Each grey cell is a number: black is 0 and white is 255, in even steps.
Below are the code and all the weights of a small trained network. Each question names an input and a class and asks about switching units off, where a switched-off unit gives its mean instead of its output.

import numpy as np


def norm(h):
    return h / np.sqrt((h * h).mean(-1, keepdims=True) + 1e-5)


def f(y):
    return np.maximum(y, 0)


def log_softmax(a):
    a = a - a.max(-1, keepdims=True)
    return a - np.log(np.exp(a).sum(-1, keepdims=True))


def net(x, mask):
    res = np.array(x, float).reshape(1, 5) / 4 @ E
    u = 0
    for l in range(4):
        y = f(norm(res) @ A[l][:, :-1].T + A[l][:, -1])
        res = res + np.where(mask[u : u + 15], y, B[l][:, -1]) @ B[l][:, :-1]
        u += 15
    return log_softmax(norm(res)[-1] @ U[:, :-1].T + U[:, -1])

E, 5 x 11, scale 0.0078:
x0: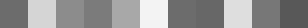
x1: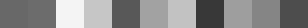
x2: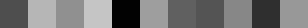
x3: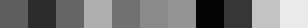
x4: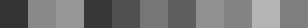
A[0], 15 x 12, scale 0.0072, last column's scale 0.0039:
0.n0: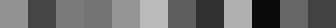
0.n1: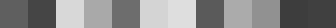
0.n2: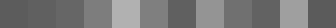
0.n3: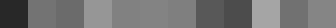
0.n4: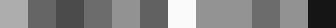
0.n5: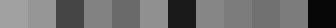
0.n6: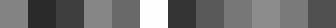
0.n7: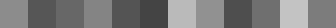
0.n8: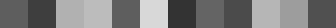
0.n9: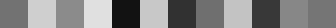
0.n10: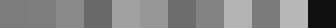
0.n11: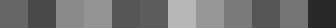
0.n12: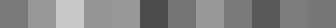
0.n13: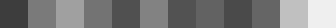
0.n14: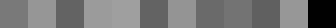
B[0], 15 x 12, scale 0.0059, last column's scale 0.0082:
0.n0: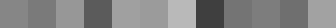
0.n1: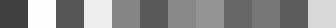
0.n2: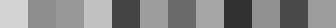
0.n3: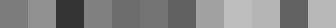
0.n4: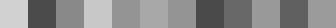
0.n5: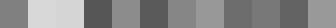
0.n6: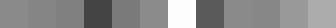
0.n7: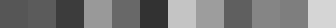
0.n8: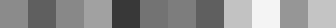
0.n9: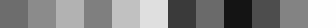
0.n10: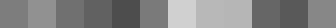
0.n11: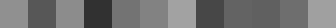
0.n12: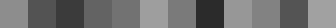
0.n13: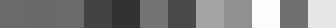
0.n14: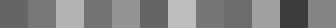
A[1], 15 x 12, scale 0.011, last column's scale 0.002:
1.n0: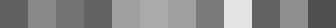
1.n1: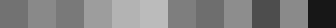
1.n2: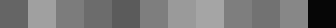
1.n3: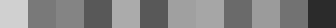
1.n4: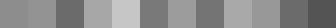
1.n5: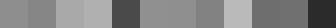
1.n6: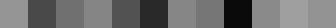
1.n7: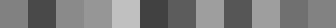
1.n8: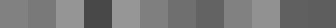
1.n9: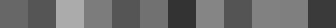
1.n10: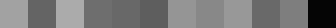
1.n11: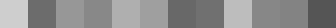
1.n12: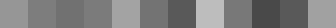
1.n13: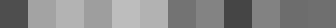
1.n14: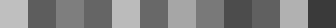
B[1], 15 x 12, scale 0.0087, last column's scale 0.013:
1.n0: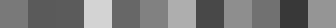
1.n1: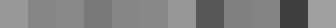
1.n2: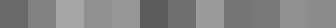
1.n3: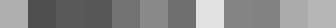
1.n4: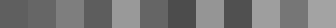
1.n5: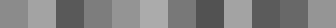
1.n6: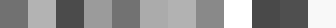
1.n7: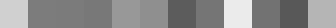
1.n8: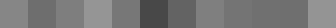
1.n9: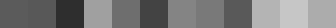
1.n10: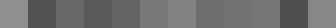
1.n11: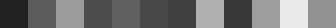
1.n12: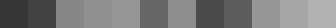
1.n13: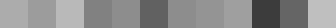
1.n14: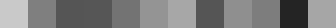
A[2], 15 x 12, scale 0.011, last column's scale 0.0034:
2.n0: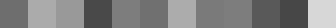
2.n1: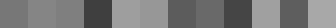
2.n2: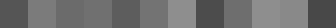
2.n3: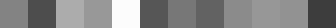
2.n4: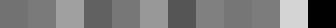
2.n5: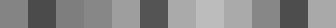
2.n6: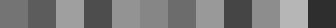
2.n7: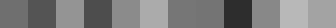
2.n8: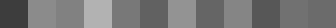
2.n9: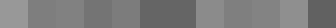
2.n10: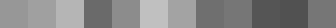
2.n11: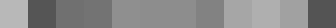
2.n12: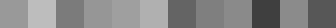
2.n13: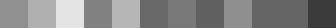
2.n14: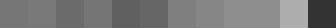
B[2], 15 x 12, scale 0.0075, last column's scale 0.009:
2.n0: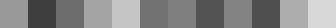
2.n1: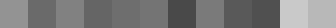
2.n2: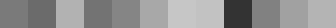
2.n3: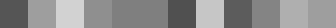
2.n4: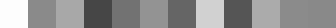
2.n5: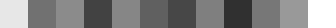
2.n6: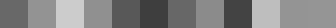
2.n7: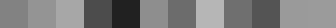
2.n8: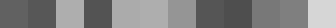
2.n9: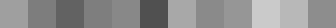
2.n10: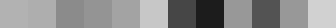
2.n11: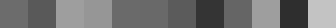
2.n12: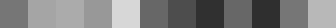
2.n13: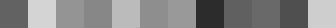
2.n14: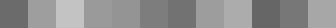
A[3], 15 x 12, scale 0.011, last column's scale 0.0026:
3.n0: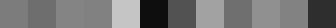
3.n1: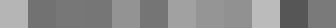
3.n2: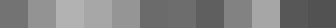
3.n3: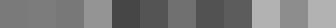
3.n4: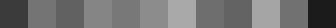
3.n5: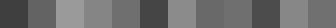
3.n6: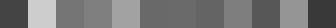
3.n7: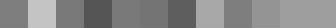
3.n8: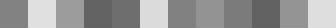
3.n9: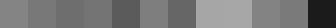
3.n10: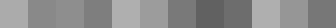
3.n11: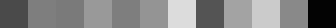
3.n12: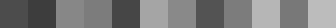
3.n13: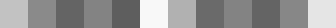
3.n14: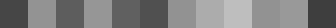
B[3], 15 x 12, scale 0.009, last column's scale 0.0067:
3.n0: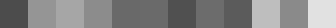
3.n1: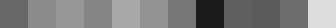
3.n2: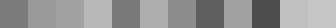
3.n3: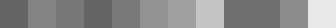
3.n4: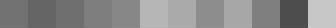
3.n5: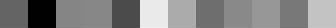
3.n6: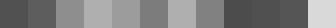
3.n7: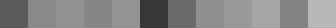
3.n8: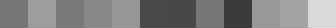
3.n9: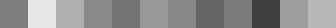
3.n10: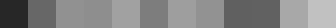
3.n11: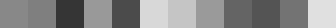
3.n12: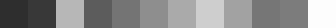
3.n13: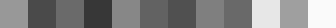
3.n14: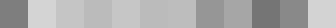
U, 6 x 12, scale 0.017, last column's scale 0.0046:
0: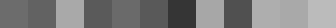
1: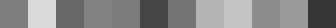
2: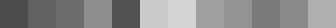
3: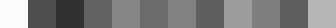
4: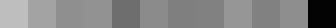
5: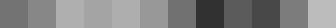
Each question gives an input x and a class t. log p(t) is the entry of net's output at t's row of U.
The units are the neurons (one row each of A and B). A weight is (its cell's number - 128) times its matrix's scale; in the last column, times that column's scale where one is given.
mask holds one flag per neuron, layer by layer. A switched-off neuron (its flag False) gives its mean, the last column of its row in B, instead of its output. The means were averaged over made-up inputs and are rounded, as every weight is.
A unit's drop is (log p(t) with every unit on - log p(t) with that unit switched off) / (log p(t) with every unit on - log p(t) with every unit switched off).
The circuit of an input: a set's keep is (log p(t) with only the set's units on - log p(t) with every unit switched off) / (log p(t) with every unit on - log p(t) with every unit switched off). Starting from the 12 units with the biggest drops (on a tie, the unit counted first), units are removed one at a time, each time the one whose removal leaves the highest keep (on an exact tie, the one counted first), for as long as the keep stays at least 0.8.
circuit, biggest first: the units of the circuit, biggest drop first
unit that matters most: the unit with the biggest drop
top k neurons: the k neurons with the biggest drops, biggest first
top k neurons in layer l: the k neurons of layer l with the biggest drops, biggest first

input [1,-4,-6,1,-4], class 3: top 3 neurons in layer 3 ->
3.n12, 3.n8, 3.n13
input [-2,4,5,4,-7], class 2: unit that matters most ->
0.n8
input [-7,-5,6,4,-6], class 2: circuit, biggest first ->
2.n10, 2.n12, 0.n9
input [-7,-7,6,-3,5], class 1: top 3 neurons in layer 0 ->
0.n13, 0.n9, 0.n1
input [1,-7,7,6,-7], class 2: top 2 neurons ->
0.n13, 2.n5
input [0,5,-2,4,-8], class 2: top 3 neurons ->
0.n9, 0.n8, 1.n7
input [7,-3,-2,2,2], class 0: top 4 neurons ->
0.n9, 0.n1, 1.n6, 0.n8
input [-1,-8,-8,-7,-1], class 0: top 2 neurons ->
1.n6, 1.n12
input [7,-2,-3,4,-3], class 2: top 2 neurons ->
0.n9, 1.n0
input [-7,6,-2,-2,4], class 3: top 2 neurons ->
2.n5, 1.n6
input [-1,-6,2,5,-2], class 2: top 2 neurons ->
0.n13, 1.n13
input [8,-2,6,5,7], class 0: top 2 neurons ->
0.n9, 1.n6
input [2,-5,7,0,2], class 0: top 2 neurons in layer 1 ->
1.n6, 1.n9
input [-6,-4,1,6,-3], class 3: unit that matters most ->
1.n7
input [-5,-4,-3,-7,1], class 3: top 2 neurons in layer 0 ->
0.n1, 0.n13
